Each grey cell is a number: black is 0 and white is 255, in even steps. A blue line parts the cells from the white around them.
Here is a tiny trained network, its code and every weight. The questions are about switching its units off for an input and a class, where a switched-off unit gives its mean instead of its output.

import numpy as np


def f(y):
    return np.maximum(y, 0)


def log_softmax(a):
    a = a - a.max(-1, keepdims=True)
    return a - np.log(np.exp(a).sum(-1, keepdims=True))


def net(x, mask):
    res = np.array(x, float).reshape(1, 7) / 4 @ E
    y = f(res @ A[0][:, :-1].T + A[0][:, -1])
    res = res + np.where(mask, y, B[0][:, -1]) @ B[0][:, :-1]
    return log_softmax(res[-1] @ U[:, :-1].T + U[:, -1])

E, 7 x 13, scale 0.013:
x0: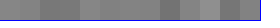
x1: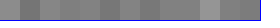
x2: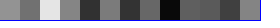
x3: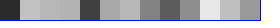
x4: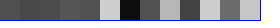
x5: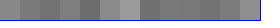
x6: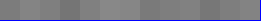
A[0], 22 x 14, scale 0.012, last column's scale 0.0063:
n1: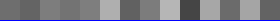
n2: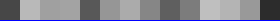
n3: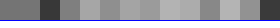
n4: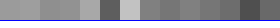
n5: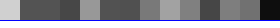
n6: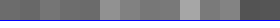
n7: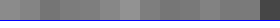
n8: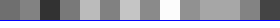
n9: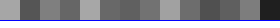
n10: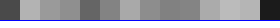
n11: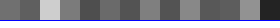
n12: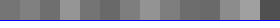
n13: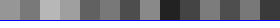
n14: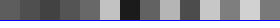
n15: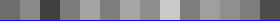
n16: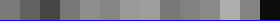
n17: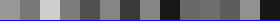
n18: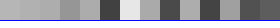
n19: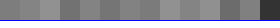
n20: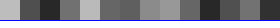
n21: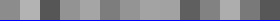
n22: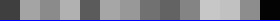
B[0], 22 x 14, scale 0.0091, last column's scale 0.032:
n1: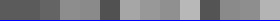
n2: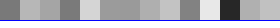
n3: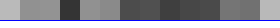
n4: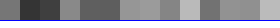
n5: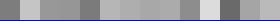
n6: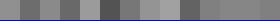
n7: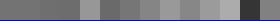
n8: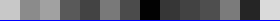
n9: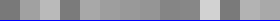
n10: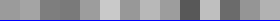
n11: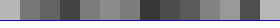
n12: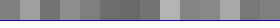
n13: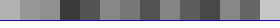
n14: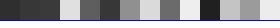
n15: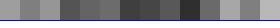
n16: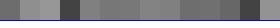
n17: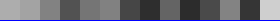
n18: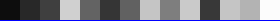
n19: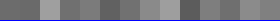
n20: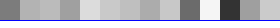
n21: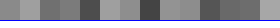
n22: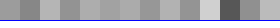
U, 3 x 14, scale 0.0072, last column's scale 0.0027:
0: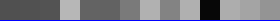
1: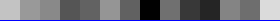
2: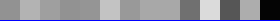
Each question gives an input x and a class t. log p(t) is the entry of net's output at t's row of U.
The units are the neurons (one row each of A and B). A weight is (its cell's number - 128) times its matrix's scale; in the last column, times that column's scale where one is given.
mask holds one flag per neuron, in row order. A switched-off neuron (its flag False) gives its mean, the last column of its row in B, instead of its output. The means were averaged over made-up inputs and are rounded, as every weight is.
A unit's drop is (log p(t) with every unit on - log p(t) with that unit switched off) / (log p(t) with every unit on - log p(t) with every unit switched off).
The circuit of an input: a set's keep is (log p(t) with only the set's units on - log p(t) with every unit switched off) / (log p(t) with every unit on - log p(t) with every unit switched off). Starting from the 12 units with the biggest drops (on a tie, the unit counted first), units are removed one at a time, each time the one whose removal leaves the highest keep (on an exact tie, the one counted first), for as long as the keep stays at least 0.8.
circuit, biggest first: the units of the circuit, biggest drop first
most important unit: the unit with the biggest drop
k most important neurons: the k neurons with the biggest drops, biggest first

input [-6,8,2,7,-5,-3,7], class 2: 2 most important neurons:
(n2, n14)
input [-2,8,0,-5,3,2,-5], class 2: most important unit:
n18
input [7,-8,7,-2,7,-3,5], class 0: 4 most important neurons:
(n14, n8, n1, n3)
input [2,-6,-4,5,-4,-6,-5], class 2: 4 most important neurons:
(n14, n2, n10, n22)
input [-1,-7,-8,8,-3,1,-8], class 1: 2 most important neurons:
(n8, n3)
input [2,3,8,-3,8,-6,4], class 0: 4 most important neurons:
(n14, n8, n1, n3)
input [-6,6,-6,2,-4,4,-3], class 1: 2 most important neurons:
(n8, n14)
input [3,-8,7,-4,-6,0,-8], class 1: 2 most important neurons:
(n14, n17)
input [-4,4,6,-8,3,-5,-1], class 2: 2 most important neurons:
(n20, n5)
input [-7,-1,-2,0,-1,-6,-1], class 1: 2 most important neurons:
(n14, n18)
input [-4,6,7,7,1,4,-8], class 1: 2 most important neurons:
(n17, n13)
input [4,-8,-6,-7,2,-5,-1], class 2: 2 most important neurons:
(n20, n5)
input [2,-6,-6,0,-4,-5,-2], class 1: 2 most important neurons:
(n8, n14)
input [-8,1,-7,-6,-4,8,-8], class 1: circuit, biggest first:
(n8)
